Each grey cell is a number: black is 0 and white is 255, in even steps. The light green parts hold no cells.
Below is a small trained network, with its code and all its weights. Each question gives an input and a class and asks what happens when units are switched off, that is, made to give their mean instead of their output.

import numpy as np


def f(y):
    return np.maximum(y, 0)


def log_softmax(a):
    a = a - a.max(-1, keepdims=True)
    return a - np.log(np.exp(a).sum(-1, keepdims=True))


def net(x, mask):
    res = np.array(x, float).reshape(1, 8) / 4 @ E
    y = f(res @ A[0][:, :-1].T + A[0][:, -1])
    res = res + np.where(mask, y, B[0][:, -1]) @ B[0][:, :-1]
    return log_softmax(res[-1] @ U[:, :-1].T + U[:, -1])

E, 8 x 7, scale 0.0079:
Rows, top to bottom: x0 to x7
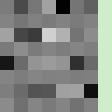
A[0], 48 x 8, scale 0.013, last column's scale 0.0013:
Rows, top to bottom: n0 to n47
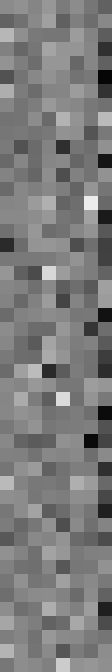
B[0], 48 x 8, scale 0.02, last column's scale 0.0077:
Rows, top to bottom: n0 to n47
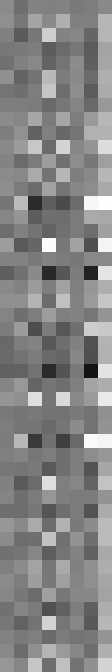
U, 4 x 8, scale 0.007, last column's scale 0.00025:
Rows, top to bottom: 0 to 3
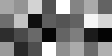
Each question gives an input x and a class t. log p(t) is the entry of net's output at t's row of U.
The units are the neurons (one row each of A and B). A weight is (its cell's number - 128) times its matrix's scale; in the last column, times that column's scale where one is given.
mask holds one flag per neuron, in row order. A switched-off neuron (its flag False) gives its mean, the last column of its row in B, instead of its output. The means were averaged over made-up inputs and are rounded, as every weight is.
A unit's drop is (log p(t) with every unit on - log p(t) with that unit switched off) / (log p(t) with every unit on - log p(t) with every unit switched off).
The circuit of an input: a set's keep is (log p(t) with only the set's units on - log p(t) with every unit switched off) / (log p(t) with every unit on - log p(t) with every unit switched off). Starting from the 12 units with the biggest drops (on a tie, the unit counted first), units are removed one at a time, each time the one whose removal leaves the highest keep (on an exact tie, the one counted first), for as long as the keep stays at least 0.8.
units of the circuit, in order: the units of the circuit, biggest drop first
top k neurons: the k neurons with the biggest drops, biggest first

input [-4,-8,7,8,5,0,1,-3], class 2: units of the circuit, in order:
[n19]
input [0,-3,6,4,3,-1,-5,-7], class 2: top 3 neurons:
[n19 n31 n23]
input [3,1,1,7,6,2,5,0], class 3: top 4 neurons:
[n17 n14 n38 n5]
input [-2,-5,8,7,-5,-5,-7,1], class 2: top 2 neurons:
[n19 n31]
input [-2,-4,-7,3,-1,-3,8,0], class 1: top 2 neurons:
[n31 n23]
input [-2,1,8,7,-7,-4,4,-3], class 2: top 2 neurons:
[n19 n17]
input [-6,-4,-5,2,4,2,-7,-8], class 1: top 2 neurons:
[n14 n10]
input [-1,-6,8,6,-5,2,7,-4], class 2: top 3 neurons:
[n19 n14 n24]
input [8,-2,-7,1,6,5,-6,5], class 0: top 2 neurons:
[n10 n21]
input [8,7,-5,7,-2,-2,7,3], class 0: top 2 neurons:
[n10 n14]
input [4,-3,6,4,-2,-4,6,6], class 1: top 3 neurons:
[n31 n23 n26]
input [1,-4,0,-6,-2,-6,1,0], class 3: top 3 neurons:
[n14 n28 n47]
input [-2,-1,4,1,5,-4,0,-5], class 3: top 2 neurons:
[n17 n26]
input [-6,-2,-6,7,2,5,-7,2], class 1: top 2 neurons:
[n14 n10]
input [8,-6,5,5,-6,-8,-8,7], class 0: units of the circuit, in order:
[n10]
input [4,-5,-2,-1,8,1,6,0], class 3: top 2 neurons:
[n17 n14]
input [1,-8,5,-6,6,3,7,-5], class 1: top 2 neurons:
[n31 n23]
